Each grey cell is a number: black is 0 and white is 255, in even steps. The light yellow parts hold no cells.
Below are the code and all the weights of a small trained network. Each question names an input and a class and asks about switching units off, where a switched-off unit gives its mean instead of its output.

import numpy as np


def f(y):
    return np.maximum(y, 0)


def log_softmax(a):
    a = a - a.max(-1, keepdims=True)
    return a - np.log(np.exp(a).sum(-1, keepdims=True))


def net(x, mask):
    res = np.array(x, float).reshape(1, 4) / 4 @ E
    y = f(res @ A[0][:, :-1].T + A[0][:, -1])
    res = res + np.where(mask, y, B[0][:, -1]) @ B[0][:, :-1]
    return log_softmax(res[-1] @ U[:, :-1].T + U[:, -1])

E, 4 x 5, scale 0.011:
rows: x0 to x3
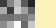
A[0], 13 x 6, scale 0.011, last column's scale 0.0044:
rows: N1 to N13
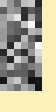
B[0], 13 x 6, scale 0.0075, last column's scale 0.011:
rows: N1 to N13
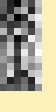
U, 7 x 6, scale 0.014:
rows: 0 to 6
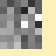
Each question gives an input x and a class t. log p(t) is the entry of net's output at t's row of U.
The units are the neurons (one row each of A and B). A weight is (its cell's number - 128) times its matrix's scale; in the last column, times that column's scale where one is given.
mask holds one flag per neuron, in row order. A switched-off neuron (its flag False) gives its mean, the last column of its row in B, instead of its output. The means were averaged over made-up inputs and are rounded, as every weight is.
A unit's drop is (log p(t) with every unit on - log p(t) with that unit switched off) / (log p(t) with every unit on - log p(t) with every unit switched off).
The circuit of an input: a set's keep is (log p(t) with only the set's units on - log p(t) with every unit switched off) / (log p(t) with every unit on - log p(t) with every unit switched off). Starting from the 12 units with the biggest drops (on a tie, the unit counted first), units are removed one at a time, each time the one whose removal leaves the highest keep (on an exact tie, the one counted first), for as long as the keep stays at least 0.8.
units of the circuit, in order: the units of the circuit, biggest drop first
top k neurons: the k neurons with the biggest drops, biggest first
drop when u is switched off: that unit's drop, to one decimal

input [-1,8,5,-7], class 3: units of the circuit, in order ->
(N9)
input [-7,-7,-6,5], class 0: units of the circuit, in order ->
(N4, N1)
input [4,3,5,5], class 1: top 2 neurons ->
(N3, N8)
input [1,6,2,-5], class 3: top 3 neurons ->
(N9, N3, N7)
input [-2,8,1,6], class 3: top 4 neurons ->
(N7, N9, N11, N6)
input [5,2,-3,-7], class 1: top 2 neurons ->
(N11, N6)
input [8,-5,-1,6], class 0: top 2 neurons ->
(N12, N2)
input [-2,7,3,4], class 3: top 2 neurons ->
(N7, N9)
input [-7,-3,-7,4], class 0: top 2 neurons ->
(N4, N1)
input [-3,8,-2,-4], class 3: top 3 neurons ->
(N7, N9, N3)
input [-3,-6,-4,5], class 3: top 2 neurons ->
(N8, N11)
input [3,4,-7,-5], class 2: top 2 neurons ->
(N3, N9)
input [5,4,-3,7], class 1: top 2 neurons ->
(N3, N8)
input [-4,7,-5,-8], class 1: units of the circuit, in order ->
(N6)
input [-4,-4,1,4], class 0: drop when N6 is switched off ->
0.2
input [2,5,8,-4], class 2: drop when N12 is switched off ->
-0.1
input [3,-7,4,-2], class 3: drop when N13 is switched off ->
0.0
